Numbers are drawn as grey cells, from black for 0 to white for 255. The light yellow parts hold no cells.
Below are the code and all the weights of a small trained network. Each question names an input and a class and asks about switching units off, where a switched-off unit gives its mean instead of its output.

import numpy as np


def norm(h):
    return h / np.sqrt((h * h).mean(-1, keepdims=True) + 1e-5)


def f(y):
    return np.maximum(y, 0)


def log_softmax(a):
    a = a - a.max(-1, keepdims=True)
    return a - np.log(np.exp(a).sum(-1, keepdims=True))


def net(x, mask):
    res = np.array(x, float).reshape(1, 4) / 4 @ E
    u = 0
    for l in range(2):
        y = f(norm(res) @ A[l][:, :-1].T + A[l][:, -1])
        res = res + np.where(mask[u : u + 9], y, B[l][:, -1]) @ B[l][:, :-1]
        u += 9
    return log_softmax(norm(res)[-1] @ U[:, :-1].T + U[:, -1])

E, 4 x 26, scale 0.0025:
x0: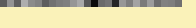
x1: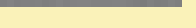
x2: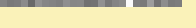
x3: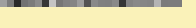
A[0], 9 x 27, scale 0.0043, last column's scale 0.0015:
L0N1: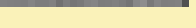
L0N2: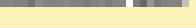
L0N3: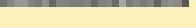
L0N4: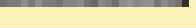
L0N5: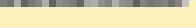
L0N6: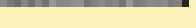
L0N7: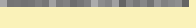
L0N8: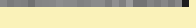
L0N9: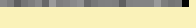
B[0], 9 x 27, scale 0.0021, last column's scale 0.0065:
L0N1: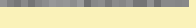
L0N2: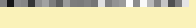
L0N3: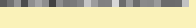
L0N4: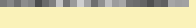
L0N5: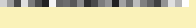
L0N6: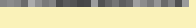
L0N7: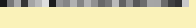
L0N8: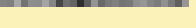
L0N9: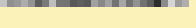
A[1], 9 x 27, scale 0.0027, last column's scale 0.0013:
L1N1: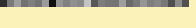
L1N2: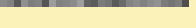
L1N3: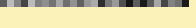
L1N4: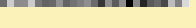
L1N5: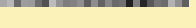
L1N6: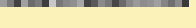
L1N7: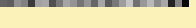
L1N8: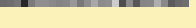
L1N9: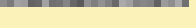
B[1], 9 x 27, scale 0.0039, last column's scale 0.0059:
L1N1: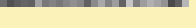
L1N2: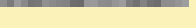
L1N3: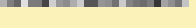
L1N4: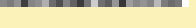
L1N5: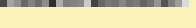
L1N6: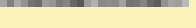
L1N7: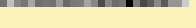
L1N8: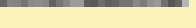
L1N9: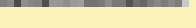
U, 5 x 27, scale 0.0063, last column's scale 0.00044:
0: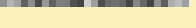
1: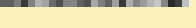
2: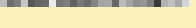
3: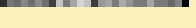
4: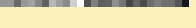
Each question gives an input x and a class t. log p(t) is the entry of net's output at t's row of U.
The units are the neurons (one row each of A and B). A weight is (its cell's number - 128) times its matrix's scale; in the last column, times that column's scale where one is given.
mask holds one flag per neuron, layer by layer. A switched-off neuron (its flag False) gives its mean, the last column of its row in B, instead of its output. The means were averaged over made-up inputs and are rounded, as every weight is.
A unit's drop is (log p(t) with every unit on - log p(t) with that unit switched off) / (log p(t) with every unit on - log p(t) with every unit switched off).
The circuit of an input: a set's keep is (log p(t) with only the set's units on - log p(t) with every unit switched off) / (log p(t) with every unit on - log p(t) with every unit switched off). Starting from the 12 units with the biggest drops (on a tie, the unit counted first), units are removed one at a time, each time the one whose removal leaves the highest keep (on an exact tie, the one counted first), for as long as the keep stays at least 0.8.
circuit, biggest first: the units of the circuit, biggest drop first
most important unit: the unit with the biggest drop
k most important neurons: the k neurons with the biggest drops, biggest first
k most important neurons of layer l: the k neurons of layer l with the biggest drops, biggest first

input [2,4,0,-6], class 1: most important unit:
L0N2
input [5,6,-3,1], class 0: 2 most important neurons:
L0N7, L0N2
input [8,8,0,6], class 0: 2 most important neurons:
L0N2, L1N5
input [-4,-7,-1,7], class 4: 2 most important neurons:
L0N2, L1N3
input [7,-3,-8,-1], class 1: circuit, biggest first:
L0N5, L1N1
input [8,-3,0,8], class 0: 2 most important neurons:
L0N2, L1N5
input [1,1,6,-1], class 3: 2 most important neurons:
L0N5, L1N4
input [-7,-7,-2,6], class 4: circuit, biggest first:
L0N2, L1N3, L0N7
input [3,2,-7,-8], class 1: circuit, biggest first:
L1N4, L1N1
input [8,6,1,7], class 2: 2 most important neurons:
L1N7, L1N6
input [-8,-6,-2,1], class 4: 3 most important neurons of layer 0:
L0N7, L0N2, L0N9
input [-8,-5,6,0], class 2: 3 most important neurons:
L0N5, L1N4, L0N3
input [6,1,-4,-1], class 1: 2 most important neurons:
L0N5, L1N4
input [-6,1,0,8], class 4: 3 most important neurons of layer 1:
L1N3, L1N4, L1N1
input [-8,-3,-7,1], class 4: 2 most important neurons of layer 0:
L0N7, L0N9
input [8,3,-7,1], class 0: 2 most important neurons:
L0N7, L0N2
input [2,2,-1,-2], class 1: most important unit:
L1N1
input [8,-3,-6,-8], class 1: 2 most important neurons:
L1N4, L1N1
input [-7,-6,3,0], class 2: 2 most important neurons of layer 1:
L1N4, L1N1
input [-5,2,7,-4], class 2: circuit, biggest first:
L0N5
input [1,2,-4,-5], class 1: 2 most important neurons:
L1N4, L0N3
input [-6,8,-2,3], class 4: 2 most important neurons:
L0N7, L0N2
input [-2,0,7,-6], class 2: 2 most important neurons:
L0N5, L1N5
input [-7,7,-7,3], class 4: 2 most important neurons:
L1N3, L0N7
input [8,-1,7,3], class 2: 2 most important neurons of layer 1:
L1N6, L1N5
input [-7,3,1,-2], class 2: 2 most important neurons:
L0N5, L1N4
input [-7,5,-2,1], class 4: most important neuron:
L0N7
